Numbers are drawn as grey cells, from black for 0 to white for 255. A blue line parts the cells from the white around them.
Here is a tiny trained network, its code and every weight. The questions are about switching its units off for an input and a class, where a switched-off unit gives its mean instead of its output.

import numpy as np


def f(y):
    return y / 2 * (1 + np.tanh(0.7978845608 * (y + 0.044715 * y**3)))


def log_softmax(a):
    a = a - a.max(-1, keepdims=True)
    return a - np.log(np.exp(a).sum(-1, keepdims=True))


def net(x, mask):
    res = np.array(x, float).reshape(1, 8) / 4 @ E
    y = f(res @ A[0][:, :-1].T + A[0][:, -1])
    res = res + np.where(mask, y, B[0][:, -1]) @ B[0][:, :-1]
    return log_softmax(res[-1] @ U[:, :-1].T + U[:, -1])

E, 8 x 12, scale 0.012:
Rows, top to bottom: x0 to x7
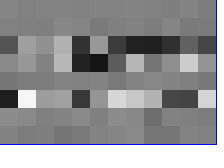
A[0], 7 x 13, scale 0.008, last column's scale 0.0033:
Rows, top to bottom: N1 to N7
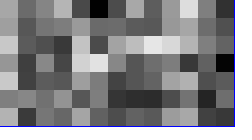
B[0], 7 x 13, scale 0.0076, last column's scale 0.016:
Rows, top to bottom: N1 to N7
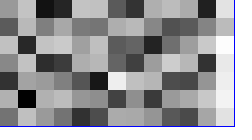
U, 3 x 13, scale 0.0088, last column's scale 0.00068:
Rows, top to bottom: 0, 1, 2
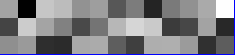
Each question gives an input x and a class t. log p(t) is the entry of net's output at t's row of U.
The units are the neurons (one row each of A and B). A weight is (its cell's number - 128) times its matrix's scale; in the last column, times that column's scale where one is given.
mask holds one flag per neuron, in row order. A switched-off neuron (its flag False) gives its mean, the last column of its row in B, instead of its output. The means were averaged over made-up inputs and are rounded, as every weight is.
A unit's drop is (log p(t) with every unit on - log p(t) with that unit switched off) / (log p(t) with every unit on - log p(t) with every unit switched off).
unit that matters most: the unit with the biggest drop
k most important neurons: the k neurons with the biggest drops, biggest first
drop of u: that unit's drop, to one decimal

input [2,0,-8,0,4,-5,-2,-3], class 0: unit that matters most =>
N3
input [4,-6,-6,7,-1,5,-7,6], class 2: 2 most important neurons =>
(N1, N6)
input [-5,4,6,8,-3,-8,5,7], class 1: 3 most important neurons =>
(N5, N7, N2)
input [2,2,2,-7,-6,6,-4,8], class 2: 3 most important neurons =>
(N5, N7, N4)
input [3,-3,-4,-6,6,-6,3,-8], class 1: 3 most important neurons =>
(N5, N7, N1)
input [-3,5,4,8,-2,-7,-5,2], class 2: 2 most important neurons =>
(N1, N6)
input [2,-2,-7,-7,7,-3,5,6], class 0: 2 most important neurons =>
(N3, N1)
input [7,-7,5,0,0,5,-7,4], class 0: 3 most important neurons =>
(N5, N7, N2)
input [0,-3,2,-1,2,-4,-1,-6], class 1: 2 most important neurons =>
(N3, N5)
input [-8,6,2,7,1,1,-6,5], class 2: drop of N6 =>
0.0
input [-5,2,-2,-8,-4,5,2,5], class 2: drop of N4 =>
0.1
